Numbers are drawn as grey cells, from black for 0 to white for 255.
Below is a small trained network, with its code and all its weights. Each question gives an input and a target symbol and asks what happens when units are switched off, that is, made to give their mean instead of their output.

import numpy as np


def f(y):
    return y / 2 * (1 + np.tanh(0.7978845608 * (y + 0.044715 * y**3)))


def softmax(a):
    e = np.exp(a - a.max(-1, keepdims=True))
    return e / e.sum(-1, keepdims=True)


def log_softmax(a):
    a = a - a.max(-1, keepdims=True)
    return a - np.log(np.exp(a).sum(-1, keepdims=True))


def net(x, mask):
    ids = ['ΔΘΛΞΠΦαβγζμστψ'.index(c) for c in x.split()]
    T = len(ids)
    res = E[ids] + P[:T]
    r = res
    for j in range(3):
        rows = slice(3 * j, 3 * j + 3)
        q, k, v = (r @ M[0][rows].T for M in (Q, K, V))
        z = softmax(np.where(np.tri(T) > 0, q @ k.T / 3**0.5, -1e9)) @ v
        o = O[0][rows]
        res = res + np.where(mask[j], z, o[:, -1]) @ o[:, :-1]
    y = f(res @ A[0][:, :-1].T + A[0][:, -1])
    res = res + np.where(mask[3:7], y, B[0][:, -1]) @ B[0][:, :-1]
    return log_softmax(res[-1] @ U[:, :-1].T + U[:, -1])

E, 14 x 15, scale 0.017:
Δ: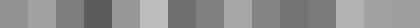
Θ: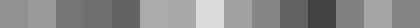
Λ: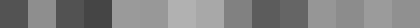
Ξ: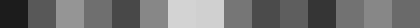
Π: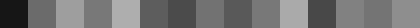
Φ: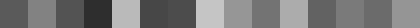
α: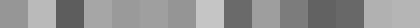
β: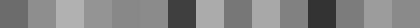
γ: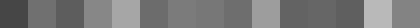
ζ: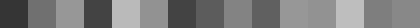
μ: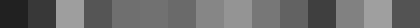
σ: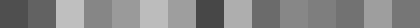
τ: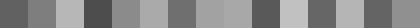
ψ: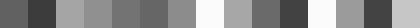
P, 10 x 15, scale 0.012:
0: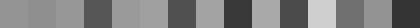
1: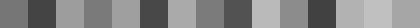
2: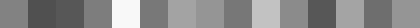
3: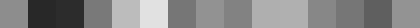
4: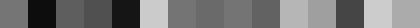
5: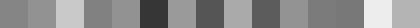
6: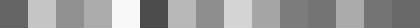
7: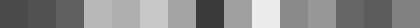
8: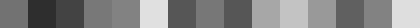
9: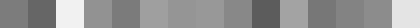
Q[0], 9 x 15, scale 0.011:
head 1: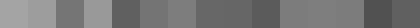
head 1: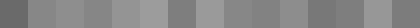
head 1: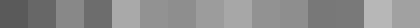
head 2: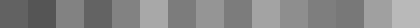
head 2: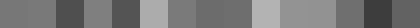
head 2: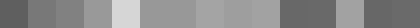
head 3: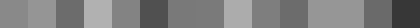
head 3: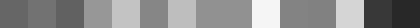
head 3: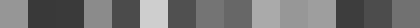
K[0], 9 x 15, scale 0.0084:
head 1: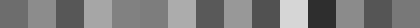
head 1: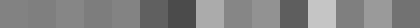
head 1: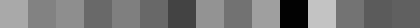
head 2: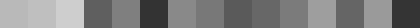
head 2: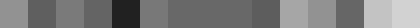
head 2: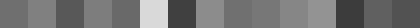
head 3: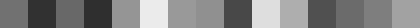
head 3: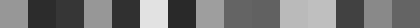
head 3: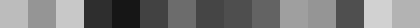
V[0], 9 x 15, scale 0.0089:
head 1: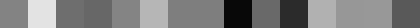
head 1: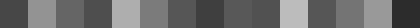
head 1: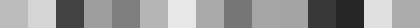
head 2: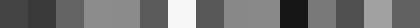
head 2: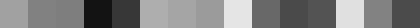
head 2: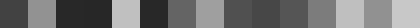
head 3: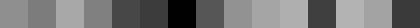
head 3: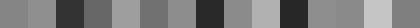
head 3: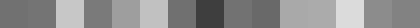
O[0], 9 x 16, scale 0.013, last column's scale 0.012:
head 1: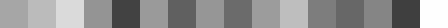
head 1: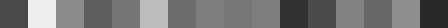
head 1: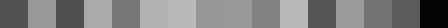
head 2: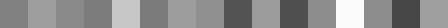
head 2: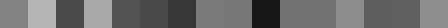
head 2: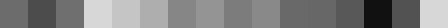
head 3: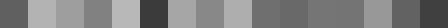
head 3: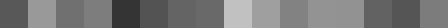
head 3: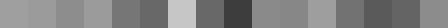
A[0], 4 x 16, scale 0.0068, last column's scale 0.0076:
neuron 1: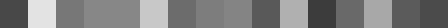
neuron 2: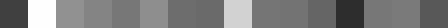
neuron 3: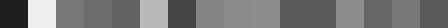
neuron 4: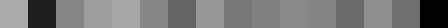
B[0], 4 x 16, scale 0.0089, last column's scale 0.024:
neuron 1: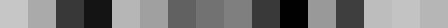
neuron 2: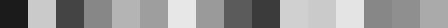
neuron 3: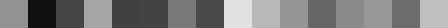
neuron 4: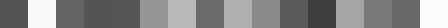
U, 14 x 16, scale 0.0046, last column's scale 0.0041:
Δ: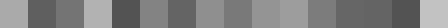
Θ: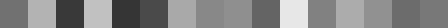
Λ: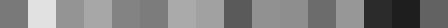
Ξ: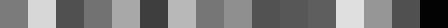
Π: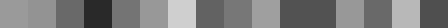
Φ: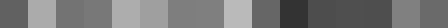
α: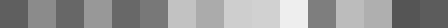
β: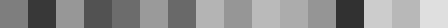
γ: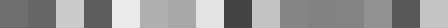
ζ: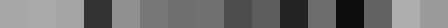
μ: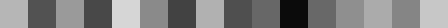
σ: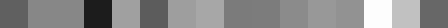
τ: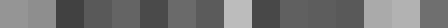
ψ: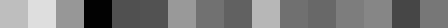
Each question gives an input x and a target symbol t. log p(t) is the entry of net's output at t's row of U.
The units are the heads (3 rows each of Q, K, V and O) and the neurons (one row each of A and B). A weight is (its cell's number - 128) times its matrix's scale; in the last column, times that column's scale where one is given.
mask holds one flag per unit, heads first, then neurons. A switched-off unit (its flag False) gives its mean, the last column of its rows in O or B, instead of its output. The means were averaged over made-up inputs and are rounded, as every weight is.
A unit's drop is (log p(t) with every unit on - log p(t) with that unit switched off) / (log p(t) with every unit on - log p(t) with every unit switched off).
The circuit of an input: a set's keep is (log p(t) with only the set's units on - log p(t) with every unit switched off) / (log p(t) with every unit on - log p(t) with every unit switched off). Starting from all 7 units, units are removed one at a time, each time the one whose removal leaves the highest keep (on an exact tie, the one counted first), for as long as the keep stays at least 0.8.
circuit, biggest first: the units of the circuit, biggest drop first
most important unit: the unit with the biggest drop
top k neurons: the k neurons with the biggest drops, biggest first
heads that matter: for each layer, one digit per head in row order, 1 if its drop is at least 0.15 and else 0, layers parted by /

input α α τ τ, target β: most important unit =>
neuron 1
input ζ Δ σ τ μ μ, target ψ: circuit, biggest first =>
[head 3; head 1]
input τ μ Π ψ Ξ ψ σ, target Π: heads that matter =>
101
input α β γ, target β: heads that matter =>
011
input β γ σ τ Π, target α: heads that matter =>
111
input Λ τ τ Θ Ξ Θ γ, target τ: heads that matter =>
111
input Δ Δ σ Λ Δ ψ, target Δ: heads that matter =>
001
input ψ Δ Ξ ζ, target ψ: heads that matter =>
100
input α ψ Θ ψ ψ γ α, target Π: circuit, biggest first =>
[neuron 4; head 3; head 1]
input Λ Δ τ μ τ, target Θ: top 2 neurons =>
[neuron 2; neuron 3]
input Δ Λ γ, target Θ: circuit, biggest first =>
[head 2; neuron 2; head 1]
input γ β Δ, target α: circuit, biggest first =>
[head 3; neuron 3; head 1]
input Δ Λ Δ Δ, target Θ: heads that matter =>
111
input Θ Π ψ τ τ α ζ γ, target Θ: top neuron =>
[neuron 1]
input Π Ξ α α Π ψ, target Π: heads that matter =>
110
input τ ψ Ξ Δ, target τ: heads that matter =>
110
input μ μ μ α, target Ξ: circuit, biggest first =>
[head 3; head 1; neuron 2]
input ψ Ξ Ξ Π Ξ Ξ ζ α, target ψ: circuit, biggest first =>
[neuron 4; head 1]
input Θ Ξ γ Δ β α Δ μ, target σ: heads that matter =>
111
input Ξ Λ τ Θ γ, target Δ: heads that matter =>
111
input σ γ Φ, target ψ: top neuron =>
[neuron 2]
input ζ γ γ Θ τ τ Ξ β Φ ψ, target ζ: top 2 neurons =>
[neuron 4; neuron 3]
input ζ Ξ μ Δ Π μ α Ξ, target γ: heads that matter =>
011
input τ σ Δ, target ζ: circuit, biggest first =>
[head 3; head 2; head 1]
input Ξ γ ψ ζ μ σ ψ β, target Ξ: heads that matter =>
110
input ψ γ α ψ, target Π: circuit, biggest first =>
[neuron 4; head 3]
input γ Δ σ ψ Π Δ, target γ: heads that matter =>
010
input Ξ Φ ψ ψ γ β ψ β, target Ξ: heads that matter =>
110
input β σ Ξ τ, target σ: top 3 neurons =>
[neuron 2; neuron 1; neuron 4]
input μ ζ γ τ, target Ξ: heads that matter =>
111
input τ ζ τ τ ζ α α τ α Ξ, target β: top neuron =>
[neuron 4]
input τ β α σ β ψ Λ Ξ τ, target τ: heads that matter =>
110
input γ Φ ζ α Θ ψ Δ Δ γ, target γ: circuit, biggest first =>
[head 2; neuron 3]
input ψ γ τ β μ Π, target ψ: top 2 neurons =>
[neuron 4; neuron 1]
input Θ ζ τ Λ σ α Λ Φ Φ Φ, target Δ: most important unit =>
head 3
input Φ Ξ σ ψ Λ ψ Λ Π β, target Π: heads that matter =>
101
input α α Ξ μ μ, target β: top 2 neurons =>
[neuron 1; neuron 4]
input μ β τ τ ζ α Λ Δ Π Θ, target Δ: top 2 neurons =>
[neuron 3; neuron 4]
